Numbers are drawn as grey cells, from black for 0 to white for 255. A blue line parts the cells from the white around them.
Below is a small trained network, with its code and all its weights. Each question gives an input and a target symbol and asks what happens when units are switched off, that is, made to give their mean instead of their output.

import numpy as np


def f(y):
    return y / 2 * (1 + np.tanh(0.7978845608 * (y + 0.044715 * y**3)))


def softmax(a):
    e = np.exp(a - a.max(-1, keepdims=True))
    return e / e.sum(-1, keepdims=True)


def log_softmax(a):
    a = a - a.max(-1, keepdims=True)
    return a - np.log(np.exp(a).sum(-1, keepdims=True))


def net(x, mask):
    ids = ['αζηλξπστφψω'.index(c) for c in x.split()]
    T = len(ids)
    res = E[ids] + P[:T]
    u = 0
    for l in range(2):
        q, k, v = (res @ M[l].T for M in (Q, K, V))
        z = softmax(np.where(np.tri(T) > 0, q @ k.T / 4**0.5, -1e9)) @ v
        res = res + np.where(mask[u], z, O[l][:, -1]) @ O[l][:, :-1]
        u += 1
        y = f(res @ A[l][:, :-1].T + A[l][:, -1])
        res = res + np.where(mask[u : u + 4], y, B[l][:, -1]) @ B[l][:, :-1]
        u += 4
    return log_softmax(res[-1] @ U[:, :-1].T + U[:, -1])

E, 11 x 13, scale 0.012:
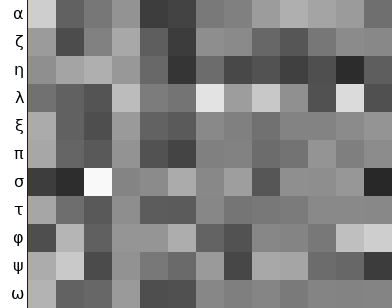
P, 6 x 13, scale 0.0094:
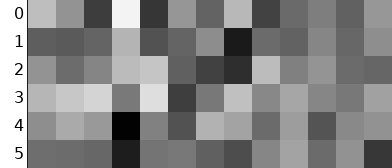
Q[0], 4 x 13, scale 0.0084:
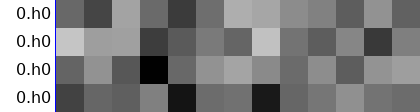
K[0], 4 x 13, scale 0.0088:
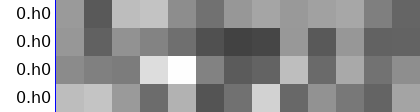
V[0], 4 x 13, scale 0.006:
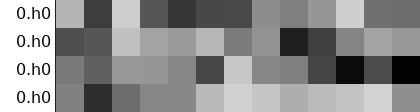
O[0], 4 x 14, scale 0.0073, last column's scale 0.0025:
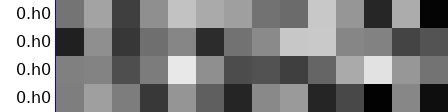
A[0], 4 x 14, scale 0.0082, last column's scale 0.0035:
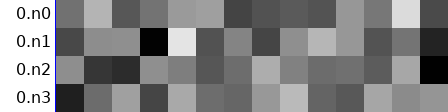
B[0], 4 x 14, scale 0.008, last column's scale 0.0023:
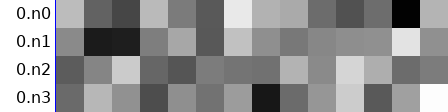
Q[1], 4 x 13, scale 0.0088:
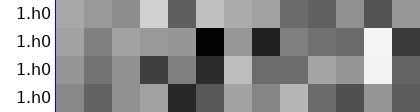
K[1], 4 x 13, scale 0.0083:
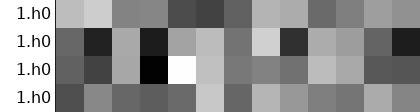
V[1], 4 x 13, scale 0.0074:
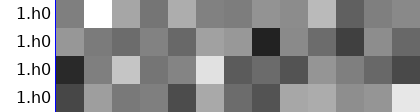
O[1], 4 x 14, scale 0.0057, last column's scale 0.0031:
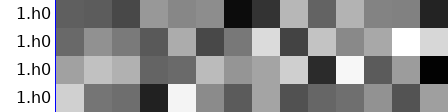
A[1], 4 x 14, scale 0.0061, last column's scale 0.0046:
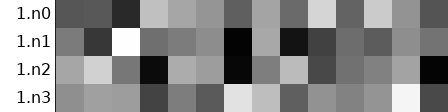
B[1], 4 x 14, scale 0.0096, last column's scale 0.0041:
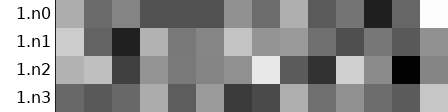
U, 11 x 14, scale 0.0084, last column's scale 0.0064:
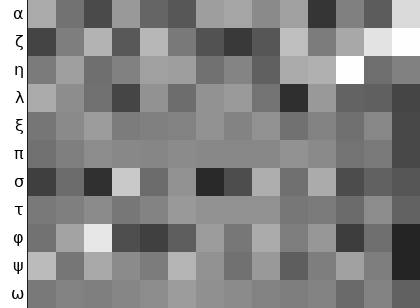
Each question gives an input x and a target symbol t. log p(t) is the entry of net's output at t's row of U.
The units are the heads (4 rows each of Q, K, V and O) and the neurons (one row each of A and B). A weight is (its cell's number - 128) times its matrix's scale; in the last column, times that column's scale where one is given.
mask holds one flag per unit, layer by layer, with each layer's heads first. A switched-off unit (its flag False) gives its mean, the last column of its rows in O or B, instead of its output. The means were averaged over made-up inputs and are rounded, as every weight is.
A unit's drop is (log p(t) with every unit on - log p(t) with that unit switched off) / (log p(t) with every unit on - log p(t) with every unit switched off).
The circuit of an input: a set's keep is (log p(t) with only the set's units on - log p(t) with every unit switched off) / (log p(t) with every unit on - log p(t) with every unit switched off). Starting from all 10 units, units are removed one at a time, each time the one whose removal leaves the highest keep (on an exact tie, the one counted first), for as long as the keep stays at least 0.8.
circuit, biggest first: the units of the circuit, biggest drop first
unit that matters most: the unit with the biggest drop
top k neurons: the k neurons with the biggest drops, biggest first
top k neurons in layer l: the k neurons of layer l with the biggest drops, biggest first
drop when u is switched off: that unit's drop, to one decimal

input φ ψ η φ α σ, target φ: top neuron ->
(0.n3)
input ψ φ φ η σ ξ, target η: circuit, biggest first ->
(1.h0, 0.h0, 1.n0)
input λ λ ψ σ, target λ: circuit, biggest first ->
(0.h0, 0.n3, 1.h0, 1.n2)
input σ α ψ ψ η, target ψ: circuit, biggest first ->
(0.h0, 1.h0, 1.n0)
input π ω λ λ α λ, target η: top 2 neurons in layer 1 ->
(1.n2, 1.n0)
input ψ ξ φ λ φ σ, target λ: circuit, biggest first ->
(0.h0, 1.h0, 0.n3, 1.n2)
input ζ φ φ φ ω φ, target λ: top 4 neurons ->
(1.n2, 0.n3, 0.n0, 0.n1)
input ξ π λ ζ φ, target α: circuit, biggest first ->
(0.n0, 0.h0)
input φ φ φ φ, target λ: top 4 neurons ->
(1.n2, 0.n0, 0.n3, 0.n1)
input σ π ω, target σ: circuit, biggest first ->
(0.h0, 1.h0)
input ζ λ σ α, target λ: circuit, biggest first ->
(0.h0, 1.h0, 1.n2)
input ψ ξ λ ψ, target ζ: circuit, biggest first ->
(0.n0, 0.h0, 1.h0)
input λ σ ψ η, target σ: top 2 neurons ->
(1.n3, 0.n1)
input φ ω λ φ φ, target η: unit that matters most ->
1.n2
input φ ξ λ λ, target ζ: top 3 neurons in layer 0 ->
(0.n3, 0.n0, 0.n1)
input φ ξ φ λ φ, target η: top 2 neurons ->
(1.n2, 1.n0)
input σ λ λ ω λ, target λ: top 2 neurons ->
(1.n2, 0.n0)
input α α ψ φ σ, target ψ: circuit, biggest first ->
(0.h0, 1.h0, 1.n1)
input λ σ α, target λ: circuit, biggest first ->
(0.h0, 1.h0, 0.n3, 1.n2)
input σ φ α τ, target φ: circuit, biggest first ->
(1.h0)
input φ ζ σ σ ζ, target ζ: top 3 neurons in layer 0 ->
(0.n1, 0.n3, 0.n0)
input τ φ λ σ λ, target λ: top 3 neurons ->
(0.n3, 1.n2, 0.n0)
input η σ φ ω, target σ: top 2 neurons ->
(1.n3, 0.n1)
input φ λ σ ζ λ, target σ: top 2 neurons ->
(1.n3, 0.n1)
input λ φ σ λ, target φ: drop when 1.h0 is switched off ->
0.8
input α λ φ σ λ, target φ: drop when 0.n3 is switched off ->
0.2
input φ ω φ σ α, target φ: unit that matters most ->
1.h0
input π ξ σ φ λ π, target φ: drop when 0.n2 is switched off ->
0.0
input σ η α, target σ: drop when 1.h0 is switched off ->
0.9
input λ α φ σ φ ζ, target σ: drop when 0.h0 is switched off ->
0.2
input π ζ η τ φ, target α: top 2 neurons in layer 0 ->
(0.n0, 0.n3)
